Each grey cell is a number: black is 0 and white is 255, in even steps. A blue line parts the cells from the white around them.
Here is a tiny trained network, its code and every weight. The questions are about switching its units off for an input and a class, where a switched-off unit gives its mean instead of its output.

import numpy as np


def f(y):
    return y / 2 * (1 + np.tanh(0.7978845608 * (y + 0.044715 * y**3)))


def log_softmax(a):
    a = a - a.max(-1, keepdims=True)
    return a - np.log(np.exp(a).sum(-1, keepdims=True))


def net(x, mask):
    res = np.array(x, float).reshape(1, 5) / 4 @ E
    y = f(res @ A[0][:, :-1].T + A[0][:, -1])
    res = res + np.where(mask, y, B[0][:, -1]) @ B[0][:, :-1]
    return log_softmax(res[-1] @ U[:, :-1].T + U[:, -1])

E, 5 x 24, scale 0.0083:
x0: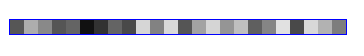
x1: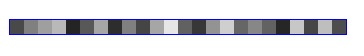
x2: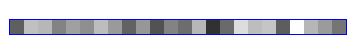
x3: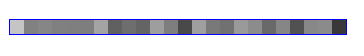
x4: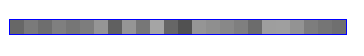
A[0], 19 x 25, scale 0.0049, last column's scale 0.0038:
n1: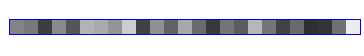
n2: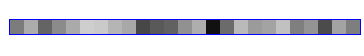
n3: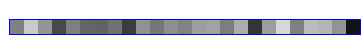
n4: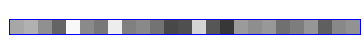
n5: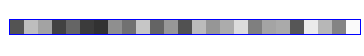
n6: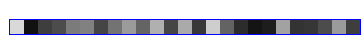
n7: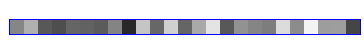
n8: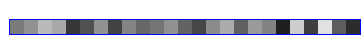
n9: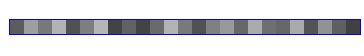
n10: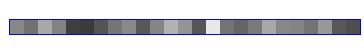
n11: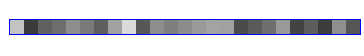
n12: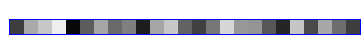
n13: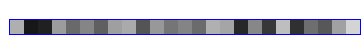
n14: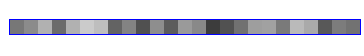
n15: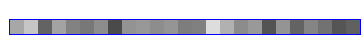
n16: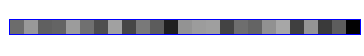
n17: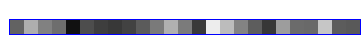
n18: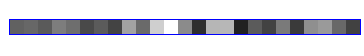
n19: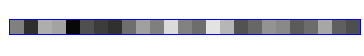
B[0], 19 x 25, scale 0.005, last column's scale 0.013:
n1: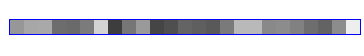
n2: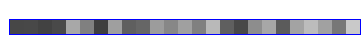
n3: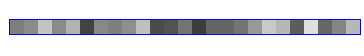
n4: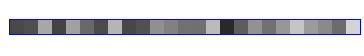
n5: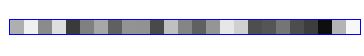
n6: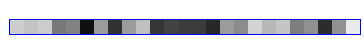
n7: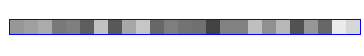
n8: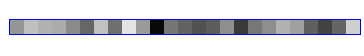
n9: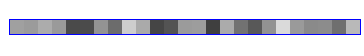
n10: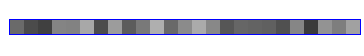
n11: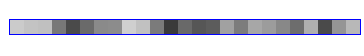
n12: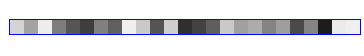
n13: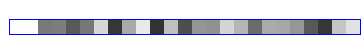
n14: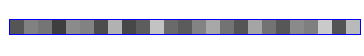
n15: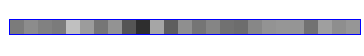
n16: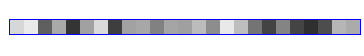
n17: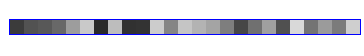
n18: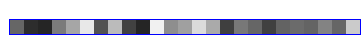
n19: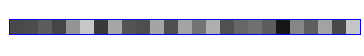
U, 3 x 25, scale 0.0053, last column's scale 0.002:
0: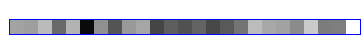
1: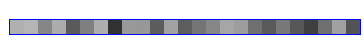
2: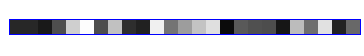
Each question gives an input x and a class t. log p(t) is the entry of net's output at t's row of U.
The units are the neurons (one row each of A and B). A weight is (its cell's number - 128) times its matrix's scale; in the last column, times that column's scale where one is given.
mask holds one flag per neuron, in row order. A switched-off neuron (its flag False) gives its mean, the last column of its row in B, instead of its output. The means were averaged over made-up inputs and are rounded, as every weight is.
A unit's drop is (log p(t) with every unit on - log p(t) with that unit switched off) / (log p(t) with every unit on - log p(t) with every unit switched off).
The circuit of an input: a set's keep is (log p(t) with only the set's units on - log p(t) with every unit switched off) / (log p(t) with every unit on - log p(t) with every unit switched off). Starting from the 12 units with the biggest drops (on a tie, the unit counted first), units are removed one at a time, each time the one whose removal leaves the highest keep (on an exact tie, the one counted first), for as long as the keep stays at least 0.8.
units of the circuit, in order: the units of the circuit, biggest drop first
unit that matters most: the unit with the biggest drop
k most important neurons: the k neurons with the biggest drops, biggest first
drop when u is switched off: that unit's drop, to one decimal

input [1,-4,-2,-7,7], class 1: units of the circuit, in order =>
n16, n3
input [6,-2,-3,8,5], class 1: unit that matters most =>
n5
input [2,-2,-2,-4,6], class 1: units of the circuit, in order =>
n4, n2, n6
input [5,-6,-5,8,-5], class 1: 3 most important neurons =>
n16, n5, n13
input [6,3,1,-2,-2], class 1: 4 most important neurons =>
n5, n7, n4, n2
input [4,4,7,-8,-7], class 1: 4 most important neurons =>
n5, n6, n4, n2
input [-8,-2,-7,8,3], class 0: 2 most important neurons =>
n6, n5
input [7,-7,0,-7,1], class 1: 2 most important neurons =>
n5, n16
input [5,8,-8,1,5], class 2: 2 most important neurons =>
n18, n17
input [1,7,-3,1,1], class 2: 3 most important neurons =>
n18, n17, n19
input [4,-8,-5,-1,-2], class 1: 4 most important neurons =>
n16, n5, n13, n2
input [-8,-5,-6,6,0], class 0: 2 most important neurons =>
n6, n5
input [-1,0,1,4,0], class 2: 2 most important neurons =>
n6, n12
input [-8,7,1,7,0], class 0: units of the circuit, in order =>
n5
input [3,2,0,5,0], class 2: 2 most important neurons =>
n6, n13
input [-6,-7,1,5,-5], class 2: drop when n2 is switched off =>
0.2
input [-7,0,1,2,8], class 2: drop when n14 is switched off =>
0.2
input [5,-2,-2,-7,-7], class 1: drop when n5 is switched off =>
0.4
